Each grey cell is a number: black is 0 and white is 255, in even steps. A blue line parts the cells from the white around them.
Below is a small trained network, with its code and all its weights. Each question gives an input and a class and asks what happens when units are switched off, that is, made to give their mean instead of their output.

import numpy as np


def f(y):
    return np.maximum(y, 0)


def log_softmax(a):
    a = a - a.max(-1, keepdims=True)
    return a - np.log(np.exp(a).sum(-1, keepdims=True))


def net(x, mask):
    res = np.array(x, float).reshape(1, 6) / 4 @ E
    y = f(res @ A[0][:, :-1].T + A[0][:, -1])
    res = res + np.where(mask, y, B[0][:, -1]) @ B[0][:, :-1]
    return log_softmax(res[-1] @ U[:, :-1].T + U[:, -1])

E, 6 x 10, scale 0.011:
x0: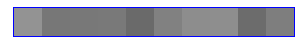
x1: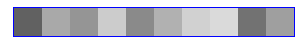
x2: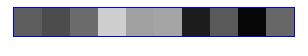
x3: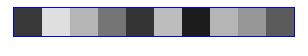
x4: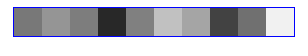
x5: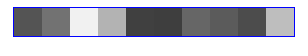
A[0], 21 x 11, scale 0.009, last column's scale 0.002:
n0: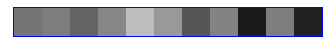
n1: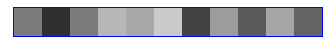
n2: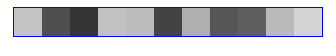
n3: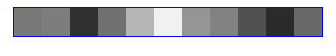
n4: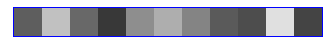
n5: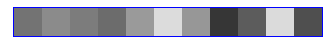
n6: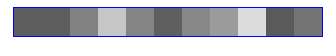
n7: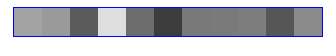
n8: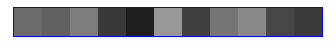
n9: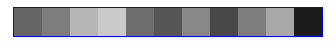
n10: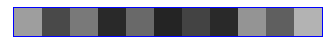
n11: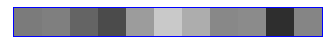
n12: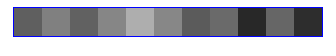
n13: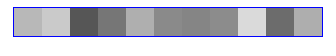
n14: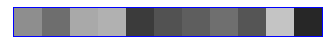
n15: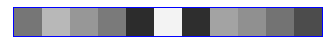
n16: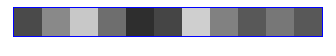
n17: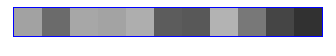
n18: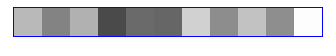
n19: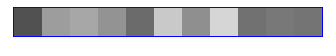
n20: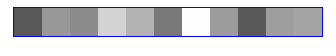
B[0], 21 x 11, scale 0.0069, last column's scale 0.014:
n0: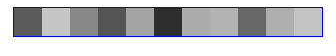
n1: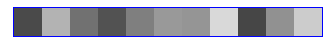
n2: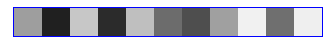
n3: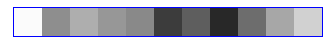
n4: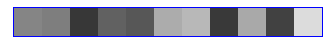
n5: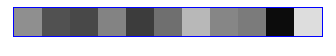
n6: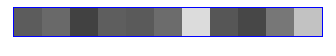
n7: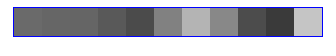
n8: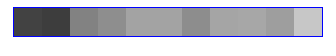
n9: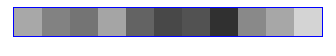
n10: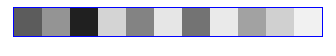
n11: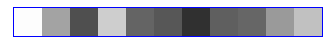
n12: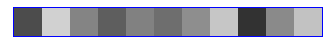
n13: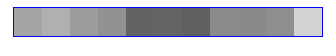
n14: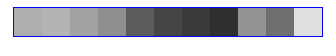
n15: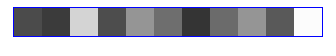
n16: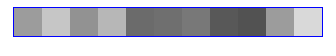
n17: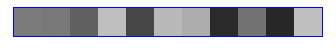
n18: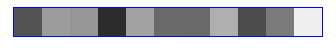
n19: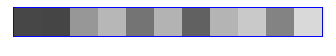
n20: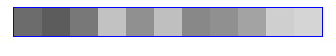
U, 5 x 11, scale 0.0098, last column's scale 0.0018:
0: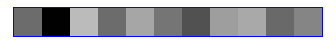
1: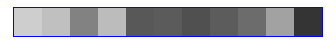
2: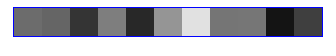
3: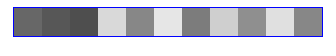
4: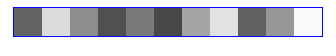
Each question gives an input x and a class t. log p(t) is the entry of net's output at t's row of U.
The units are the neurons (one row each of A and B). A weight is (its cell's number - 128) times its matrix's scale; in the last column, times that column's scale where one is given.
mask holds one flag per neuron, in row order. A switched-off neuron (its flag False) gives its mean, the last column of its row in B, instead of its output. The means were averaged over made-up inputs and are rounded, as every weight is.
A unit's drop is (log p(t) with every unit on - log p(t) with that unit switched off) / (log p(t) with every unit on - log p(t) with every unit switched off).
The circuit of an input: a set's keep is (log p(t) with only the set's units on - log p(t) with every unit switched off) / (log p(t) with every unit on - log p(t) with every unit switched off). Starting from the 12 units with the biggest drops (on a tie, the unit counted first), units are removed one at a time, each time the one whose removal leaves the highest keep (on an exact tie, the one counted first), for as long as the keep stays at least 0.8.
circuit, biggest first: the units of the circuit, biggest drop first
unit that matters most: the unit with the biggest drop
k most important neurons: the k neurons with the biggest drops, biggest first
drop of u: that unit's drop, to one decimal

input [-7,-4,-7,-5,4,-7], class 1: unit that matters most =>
n11
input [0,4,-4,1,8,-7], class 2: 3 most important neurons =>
[n4, n5, n14]
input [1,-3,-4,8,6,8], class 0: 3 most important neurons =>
[n15, n8, n11]
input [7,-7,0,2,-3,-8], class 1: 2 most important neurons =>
[n3, n11]
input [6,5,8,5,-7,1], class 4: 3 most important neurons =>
[n0, n1, n12]
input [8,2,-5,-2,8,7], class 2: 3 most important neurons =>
[n5, n4, n3]
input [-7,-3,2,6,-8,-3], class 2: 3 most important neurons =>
[n17, n2, n6]
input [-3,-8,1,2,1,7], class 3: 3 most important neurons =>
[n10, n8, n3]
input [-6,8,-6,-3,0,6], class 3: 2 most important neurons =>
[n20, n3]
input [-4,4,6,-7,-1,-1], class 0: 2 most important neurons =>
[n2, n10]
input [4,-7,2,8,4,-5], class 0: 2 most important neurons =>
[n15, n8]
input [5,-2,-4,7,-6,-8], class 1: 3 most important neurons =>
[n11, n13, n2]
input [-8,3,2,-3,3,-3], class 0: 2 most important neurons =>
[n10, n2]
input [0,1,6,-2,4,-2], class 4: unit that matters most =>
n0
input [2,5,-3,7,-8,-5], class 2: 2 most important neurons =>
[n6, n2]
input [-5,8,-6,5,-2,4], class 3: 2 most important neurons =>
[n19, n20]
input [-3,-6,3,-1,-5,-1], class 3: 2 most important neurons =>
[n10, n5]
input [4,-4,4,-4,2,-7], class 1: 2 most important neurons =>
[n3, n11]
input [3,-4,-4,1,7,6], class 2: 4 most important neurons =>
[n4, n5, n3, n11]
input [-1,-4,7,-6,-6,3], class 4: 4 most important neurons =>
[n12, n0, n1, n15]
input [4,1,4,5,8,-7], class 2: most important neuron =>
[n5]
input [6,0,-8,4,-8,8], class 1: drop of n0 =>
0.1
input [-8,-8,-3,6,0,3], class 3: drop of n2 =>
0.2
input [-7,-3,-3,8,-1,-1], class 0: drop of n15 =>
0.2
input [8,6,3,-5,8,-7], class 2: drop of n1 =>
0.1
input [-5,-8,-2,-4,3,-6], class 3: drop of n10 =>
1.7
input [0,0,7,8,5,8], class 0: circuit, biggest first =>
[n15]
